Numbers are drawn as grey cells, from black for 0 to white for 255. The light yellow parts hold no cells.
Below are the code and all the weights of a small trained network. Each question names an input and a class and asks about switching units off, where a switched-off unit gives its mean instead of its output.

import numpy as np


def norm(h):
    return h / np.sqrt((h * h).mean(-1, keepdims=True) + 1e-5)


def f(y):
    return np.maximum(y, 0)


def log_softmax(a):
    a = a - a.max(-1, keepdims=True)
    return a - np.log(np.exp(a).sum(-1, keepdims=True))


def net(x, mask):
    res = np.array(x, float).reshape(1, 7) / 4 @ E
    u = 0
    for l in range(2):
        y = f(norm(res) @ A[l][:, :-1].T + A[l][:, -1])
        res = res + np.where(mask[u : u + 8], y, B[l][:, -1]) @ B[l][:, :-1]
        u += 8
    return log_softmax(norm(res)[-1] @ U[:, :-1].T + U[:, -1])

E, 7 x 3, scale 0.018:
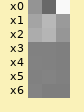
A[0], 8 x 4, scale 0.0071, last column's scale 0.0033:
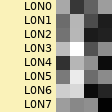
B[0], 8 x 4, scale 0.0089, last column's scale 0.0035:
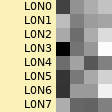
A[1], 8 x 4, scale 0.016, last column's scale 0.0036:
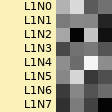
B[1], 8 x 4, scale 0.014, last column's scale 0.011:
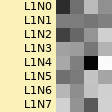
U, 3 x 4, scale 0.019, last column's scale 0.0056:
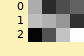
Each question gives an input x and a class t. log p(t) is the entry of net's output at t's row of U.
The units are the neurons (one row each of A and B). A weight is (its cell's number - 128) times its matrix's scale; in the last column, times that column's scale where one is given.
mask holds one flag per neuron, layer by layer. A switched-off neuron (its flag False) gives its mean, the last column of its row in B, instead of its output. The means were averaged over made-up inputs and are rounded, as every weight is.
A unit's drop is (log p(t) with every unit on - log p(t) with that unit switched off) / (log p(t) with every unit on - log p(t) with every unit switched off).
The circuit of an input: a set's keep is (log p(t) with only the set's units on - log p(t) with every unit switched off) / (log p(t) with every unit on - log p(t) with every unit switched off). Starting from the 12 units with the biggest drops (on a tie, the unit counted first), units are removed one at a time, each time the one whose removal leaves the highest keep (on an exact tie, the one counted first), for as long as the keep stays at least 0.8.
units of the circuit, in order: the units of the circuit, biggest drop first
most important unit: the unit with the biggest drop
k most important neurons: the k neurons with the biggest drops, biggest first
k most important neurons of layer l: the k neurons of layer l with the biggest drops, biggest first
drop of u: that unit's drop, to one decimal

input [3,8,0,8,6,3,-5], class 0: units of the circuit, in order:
[L1N4, L1N6]
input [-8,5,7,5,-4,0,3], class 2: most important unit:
L1N0
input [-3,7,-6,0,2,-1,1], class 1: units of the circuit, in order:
[L1N4, L1N7]
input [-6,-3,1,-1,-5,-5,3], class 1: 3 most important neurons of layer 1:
[L1N4, L1N6, L1N5]
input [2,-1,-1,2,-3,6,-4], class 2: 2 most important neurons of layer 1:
[L1N2, L1N7]
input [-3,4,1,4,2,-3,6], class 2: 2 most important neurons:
[L1N4, L0N6]
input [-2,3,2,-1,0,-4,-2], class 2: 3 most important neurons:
[L1N4, L0N6, L0N5]
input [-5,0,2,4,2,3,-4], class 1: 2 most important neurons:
[L1N7, L0N3]
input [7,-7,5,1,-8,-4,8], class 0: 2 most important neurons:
[L1N4, L0N3]
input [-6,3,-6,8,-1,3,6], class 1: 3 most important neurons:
[L1N4, L1N6, L1N5]
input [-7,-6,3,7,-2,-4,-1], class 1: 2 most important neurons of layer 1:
[L1N4, L1N6]
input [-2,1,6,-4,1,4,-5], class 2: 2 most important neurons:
[L1N4, L1N7]
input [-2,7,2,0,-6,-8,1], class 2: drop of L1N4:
0.1
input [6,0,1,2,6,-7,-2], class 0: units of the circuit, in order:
[L1N4]
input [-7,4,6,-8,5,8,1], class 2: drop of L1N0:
0.2
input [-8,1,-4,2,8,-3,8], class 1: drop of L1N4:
0.4
